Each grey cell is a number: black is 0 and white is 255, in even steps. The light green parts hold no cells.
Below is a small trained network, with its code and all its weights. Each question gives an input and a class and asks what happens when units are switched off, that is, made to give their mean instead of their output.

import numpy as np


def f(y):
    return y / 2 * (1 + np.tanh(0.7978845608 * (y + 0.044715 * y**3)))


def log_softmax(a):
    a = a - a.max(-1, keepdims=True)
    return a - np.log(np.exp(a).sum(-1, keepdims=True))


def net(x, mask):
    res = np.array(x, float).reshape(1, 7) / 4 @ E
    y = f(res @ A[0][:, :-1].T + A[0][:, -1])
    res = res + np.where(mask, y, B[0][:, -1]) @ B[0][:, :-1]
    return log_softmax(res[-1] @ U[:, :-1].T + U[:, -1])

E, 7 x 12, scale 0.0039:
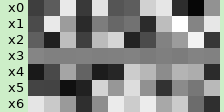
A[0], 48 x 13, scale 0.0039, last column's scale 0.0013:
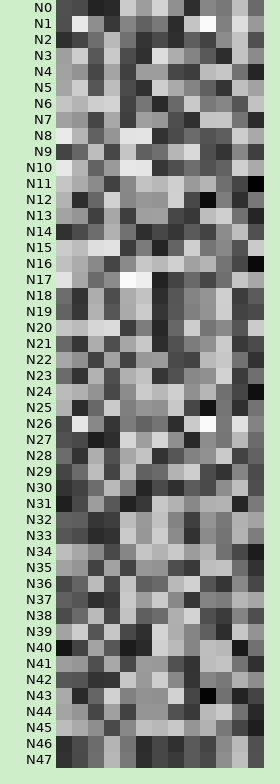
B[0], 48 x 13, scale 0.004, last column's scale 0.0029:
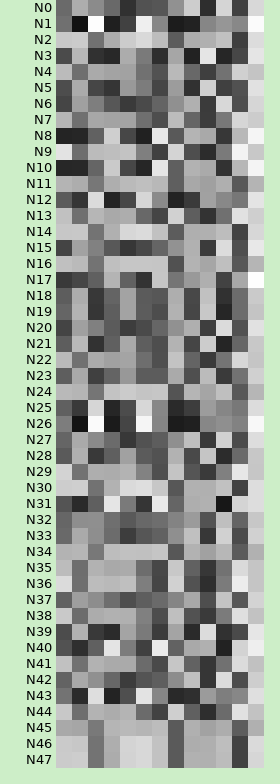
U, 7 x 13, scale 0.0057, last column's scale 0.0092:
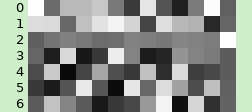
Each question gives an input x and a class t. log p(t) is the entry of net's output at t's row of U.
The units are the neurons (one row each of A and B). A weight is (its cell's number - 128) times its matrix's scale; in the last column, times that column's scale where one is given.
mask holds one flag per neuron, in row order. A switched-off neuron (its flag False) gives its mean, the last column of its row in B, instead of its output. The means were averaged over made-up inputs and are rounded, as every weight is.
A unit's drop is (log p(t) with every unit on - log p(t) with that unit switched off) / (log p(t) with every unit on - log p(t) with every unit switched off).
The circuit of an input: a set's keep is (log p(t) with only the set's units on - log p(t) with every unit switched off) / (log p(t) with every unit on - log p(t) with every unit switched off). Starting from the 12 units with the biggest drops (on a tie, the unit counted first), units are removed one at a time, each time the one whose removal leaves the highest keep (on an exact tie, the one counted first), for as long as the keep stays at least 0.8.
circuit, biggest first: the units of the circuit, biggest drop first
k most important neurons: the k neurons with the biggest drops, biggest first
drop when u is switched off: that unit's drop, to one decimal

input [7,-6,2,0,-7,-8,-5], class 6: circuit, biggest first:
(N15)
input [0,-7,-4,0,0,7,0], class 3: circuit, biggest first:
(N43; N12)
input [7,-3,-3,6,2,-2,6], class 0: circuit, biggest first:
(N9; N36)
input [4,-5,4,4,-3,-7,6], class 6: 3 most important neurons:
(N15; N20; N6)
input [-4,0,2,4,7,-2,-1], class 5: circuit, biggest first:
(N40; N31)
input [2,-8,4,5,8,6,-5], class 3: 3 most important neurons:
(N43; N12; N25)
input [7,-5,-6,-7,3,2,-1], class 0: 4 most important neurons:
(N9; N36; N29; N38)
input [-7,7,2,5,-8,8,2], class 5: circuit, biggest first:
(N8; N10)
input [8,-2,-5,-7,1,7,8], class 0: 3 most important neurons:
(N9; N36; N29)
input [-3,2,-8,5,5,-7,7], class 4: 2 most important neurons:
(N3; N39)
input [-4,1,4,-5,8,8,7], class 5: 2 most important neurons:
(N40; N31)
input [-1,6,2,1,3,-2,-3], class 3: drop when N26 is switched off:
0.4
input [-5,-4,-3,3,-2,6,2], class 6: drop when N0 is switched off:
0.2
